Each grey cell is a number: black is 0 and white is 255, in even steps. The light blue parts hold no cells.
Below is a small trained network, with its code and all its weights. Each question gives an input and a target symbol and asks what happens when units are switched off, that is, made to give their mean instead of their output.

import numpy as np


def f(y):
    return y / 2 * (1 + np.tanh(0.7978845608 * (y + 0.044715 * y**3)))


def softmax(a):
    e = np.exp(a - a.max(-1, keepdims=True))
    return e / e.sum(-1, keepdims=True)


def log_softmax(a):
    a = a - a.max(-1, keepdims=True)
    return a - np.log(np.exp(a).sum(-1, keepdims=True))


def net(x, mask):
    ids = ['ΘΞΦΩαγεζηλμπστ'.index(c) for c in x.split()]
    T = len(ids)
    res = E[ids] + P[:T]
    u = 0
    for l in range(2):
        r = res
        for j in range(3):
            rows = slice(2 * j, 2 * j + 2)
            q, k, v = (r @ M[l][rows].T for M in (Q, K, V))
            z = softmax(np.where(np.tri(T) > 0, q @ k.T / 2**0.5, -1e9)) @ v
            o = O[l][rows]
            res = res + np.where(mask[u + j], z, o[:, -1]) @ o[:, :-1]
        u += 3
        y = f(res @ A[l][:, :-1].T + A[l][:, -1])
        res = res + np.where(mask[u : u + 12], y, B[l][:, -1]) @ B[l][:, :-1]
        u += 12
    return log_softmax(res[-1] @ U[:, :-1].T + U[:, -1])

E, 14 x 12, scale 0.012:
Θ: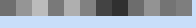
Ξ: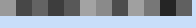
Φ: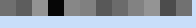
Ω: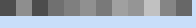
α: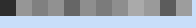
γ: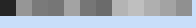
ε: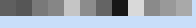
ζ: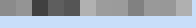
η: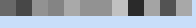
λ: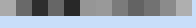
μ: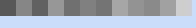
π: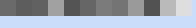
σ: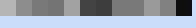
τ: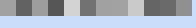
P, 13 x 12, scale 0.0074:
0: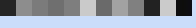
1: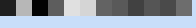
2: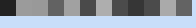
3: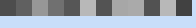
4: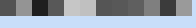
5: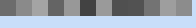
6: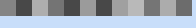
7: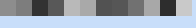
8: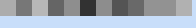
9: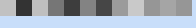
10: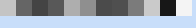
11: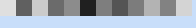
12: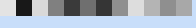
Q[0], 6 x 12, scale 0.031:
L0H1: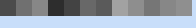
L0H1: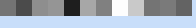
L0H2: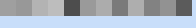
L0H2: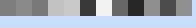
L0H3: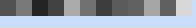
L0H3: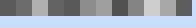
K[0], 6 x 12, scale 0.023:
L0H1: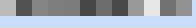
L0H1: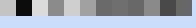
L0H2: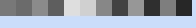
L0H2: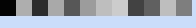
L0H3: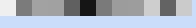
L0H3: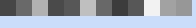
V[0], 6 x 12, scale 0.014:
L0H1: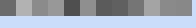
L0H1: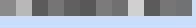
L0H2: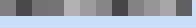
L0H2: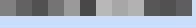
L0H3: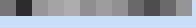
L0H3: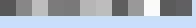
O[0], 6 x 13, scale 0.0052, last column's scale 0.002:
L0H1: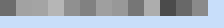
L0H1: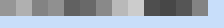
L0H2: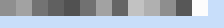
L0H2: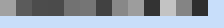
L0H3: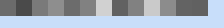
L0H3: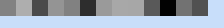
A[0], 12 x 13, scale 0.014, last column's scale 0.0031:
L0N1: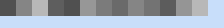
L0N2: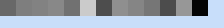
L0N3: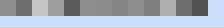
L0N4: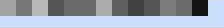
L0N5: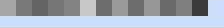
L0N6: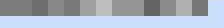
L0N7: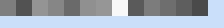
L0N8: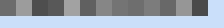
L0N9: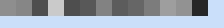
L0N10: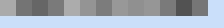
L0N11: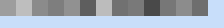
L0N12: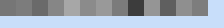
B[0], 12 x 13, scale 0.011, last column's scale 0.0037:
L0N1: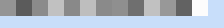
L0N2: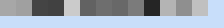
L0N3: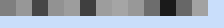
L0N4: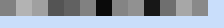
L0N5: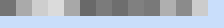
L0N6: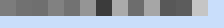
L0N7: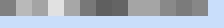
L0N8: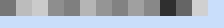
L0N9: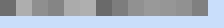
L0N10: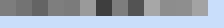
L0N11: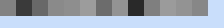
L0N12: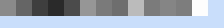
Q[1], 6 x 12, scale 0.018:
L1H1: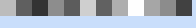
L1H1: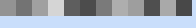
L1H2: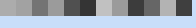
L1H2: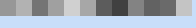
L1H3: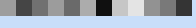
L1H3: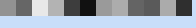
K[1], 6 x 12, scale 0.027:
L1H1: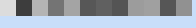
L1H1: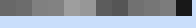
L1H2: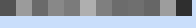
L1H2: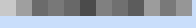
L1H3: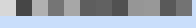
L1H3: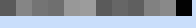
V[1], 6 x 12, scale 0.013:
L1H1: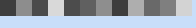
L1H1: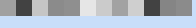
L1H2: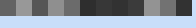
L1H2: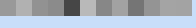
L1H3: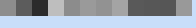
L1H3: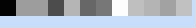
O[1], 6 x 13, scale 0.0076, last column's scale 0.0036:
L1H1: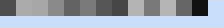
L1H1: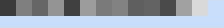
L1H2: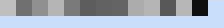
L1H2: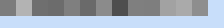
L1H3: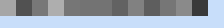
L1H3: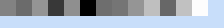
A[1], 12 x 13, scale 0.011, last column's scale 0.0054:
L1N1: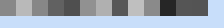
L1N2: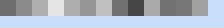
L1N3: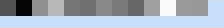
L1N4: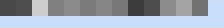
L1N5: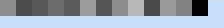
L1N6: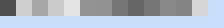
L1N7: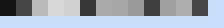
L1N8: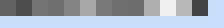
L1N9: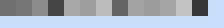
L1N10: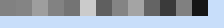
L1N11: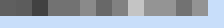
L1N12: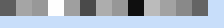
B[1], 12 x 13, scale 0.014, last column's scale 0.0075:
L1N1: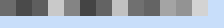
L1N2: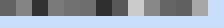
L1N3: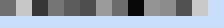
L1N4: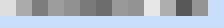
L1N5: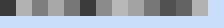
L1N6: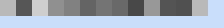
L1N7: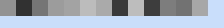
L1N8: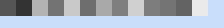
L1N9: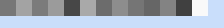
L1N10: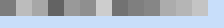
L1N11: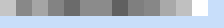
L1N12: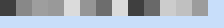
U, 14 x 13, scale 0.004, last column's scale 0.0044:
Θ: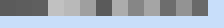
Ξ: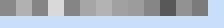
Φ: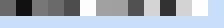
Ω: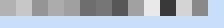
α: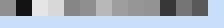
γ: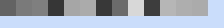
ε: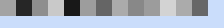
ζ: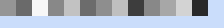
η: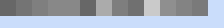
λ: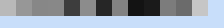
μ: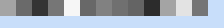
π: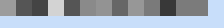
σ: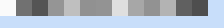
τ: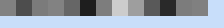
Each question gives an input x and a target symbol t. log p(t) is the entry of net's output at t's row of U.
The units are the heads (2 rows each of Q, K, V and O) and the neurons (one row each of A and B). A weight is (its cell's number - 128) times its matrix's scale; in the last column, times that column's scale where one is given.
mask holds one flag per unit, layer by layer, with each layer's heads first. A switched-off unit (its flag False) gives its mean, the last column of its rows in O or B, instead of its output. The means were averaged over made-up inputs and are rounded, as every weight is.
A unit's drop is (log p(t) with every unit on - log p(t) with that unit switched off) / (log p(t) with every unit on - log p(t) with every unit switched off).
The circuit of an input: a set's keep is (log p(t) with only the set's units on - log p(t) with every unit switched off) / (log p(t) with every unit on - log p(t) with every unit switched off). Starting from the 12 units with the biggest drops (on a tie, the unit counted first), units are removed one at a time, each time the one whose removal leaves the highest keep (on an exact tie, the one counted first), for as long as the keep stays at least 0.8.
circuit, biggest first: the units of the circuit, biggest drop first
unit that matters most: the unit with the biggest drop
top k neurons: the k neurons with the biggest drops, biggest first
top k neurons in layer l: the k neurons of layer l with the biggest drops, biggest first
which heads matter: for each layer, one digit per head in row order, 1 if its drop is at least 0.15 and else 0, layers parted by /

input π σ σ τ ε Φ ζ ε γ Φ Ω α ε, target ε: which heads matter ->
010 / 100
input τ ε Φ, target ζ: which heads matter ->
000 / 000
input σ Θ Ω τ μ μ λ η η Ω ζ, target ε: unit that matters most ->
L0H3
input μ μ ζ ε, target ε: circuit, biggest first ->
L0H2, L1N1, L1N11, L1H1
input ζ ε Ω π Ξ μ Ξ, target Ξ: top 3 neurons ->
L1N5, L1N10, L0N1
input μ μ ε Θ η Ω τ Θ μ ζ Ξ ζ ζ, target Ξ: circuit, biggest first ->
L1H3, L1N5, L1N10
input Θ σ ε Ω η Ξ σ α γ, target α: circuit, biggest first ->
L1N6, L0N12, L1N7
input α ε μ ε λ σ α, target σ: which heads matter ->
000 / 100
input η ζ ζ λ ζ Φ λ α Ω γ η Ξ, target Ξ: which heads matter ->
000 / 001
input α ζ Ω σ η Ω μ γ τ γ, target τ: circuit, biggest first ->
L1N5, L0H2, L0H1
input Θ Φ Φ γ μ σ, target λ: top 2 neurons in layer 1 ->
L1N8, L1N10
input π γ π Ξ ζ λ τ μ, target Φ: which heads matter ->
001 / 100
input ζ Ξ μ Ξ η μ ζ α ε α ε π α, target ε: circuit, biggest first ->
L0H2, L1N1, L1H1, L1N11
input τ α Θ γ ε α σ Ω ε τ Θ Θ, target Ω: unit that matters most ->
L1N4
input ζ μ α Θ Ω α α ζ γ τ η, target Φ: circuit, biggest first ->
L0N12, L1H1
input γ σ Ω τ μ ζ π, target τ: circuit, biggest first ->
L1N5, L0H2
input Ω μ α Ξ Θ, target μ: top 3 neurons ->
L0N12, L1N1, L0N8
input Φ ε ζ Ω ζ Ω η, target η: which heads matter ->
100 / 000
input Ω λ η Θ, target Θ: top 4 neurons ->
L1N2, L0N1, L1N12, L0N12
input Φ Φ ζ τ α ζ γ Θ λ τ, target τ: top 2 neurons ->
L1N5, L0N8
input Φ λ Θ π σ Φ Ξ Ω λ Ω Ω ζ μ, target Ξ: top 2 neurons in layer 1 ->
L1N5, L1N10
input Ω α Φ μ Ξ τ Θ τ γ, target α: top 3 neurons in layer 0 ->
L0N12, L0N8, L0N2
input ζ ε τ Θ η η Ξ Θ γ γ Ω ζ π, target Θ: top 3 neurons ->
L1N2, L0N12, L1N12
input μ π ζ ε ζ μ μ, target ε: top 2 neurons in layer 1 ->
L1N1, L1N11
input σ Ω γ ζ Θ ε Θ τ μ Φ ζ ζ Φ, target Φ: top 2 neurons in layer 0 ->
L0N1, L0N5
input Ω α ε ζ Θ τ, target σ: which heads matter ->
000 / 010
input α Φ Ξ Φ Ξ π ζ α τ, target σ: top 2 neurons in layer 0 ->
L0N11, L0N12
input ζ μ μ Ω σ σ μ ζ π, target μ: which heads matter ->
011 / 001
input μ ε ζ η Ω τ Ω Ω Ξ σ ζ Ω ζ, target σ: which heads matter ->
000 / 100
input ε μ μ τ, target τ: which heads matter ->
110 / 000
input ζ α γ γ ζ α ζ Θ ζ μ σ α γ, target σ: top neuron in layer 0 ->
L0N10
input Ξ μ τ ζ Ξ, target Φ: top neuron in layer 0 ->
L0N12
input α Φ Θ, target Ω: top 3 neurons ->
L0N11, L1N4, L0N4
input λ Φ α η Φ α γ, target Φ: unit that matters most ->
L1H1
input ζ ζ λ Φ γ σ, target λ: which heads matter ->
000 / 001
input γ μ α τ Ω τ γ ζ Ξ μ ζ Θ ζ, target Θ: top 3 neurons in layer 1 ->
L1N2, L1N12, L1N11
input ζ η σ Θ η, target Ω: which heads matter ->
000 / 010
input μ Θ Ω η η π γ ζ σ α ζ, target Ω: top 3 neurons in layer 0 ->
L0N5, L0N8, L0N10
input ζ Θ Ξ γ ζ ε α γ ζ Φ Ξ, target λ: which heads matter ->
001 / 010
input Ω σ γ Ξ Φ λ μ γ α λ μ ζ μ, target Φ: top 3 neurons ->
L0N12, L0N8, L0N3
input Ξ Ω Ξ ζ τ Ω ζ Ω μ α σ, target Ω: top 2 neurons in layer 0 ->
L0N10, L0N1
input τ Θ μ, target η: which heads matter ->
001 / 000
